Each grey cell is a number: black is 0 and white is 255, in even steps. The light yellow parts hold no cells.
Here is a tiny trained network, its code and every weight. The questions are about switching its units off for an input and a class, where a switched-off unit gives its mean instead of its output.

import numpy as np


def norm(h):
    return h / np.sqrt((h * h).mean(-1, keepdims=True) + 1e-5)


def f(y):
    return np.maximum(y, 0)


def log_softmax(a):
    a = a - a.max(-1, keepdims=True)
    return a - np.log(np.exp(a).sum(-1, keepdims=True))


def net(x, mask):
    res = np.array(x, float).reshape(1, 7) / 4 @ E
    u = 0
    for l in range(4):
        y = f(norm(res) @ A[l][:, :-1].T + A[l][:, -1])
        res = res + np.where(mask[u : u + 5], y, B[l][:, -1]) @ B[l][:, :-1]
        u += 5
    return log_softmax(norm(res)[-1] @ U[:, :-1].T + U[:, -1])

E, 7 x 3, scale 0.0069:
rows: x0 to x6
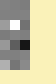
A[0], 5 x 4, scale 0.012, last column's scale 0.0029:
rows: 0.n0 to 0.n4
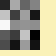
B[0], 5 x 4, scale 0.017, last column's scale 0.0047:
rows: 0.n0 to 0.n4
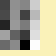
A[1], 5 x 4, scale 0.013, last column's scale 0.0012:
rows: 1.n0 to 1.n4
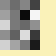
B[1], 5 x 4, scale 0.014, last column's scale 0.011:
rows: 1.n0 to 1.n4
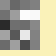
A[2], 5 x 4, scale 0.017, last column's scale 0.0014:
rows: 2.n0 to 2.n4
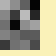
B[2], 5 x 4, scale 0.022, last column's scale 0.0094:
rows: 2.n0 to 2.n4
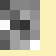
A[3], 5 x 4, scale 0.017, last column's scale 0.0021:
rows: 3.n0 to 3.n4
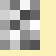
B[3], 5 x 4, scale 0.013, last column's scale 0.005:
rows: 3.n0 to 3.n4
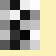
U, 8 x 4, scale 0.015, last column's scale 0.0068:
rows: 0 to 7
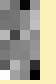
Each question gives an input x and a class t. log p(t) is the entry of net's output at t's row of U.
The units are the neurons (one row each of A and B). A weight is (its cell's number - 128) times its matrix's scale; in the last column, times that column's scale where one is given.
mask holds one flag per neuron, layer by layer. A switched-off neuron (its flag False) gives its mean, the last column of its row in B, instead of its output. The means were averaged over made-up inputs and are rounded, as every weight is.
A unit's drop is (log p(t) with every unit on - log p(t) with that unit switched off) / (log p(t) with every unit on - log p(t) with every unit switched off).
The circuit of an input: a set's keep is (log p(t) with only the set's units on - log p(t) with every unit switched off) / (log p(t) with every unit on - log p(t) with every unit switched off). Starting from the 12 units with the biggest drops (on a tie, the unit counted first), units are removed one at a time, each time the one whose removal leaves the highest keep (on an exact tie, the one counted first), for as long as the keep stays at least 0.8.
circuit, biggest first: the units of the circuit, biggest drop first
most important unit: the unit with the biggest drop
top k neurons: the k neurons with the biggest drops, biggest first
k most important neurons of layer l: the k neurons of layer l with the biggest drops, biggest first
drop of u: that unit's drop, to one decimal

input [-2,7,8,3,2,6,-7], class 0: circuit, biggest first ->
(3.n3)
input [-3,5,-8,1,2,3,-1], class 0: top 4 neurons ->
(0.n4, 2.n2, 0.n3, 0.n2)
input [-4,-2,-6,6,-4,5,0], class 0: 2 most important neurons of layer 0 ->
(0.n3, 0.n4)
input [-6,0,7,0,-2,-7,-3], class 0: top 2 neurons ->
(1.n1, 3.n3)
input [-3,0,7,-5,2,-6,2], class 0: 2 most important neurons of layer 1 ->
(1.n1, 1.n2)
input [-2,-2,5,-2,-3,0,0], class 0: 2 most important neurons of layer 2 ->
(2.n4, 2.n1)
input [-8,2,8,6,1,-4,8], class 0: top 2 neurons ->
(1.n1, 3.n3)
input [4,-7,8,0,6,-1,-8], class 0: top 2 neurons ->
(3.n3, 2.n4)
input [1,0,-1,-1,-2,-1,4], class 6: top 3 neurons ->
(0.n2, 0.n1, 3.n0)
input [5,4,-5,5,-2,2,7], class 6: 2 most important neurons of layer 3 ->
(3.n3, 3.n0)
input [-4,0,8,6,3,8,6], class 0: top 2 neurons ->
(1.n1, 3.n3)
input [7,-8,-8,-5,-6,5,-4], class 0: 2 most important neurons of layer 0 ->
(0.n3, 0.n4)
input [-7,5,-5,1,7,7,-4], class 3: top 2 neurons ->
(1.n1, 0.n2)
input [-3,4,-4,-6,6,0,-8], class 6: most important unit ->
0.n4
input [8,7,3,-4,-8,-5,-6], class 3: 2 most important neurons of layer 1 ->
(1.n3, 1.n2)
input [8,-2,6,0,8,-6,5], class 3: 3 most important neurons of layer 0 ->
(0.n4, 0.n0, 0.n1)
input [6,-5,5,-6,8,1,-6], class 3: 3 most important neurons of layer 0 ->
(0.n2, 0.n4, 0.n1)
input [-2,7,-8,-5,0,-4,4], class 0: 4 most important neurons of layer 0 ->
(0.n4, 0.n3, 0.n2, 0.n0)
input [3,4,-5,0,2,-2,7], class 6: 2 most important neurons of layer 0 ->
(0.n1, 0.n4)
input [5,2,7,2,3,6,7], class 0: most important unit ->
1.n1
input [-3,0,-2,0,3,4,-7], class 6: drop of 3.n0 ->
0.2
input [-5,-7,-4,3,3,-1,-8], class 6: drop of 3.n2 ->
0.1
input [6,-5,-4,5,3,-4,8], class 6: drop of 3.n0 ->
0.1
